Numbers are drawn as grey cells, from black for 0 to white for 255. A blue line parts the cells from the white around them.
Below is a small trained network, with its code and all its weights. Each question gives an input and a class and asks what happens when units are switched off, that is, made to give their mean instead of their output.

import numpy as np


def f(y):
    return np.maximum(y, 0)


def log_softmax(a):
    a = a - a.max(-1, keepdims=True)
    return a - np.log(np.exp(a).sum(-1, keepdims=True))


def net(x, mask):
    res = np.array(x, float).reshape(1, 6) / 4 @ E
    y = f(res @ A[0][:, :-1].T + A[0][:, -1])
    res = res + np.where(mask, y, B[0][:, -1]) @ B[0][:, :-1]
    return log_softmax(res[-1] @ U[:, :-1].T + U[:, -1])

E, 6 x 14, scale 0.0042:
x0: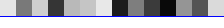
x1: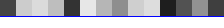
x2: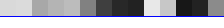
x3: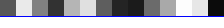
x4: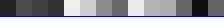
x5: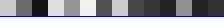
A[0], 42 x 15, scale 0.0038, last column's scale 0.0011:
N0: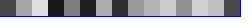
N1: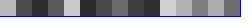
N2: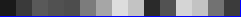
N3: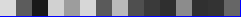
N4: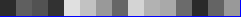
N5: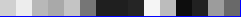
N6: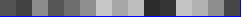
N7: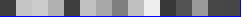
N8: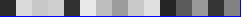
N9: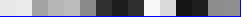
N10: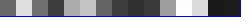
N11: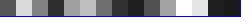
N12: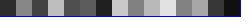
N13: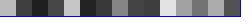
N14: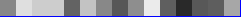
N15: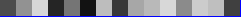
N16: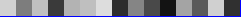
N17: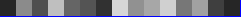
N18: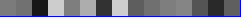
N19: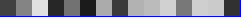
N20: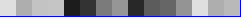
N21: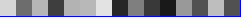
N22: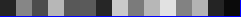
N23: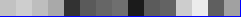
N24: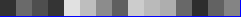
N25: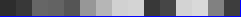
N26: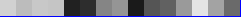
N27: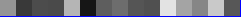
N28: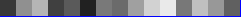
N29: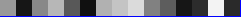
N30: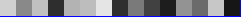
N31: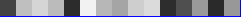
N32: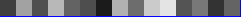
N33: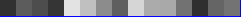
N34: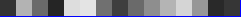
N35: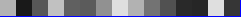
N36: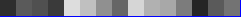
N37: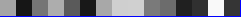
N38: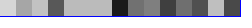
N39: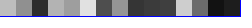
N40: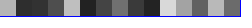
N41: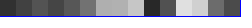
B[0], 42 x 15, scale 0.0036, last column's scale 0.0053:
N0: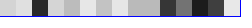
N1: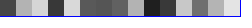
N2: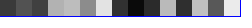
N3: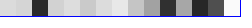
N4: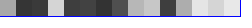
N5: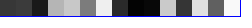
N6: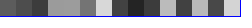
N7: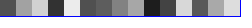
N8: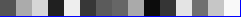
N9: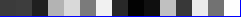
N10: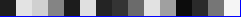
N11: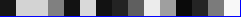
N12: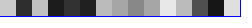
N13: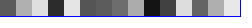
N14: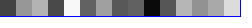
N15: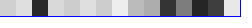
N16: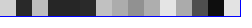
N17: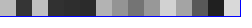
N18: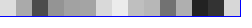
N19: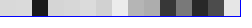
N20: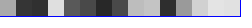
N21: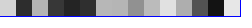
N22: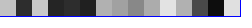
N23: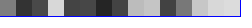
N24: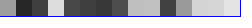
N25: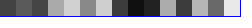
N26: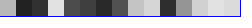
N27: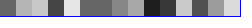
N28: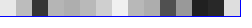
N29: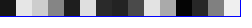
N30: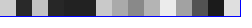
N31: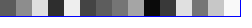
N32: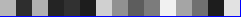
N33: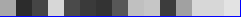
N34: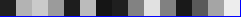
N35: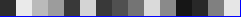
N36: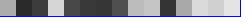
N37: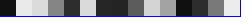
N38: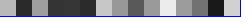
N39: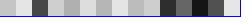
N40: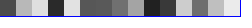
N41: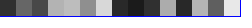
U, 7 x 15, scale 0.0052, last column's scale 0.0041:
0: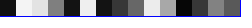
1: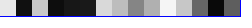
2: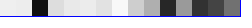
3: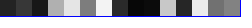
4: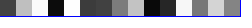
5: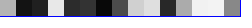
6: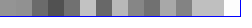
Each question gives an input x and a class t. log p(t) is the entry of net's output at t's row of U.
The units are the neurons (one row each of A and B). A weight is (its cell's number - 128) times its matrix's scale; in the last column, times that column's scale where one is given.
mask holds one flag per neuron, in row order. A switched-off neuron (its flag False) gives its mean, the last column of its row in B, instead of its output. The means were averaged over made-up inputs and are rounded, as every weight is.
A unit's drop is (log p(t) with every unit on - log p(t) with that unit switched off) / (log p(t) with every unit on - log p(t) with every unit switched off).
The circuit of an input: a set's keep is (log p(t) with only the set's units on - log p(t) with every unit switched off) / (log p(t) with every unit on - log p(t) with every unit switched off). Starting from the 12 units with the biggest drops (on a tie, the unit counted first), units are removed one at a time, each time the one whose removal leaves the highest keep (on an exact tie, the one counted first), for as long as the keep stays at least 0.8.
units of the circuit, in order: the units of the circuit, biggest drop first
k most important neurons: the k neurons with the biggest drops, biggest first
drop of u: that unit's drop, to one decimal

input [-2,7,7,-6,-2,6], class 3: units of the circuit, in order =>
[N9, N5]
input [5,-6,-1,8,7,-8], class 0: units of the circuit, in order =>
[N11]
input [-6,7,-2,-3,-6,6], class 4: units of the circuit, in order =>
[N8, N31]
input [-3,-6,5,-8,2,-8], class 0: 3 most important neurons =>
[N29, N37, N35]
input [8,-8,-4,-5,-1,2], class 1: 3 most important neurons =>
[N21, N16, N30]
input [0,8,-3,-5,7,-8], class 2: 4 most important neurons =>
[N19, N15, N0, N28]
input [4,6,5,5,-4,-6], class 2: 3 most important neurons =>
[N0, N15, N19]
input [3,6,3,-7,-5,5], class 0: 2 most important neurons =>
[N29, N35]
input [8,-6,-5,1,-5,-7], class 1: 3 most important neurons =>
[N30, N16, N21]
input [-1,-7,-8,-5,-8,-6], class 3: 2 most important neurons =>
[N2, N41]
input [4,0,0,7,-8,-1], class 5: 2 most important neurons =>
[N26, N23]
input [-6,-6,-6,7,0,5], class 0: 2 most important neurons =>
[N10, N11]
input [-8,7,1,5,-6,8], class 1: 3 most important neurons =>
[N22, N12, N32]
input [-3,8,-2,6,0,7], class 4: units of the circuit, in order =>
[N8]
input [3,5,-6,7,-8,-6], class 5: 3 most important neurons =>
[N26, N23, N20]
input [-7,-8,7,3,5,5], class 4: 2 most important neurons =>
[N13, N40]
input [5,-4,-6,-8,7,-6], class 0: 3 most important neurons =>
[N29, N37, N35]
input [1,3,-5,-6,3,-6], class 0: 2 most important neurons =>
[N29, N37]
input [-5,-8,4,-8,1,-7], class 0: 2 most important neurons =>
[N29, N37]
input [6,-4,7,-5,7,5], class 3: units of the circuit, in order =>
[N9]
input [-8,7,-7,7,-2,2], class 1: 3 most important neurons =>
[N22, N12, N17]
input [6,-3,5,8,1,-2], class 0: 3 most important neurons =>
[N11, N10, N34]
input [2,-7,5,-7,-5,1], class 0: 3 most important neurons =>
[N29, N37, N35]
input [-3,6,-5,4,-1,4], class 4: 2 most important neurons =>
[N8, N31]
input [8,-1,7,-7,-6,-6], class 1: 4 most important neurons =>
[N38, N16, N30, N21]
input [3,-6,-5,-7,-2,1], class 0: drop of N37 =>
0.3
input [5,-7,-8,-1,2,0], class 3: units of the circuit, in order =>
[N41]
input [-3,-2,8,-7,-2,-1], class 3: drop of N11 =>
0.3
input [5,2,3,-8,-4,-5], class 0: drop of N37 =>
0.1
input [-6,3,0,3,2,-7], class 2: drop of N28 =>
0.4
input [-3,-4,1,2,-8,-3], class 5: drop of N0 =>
0.0
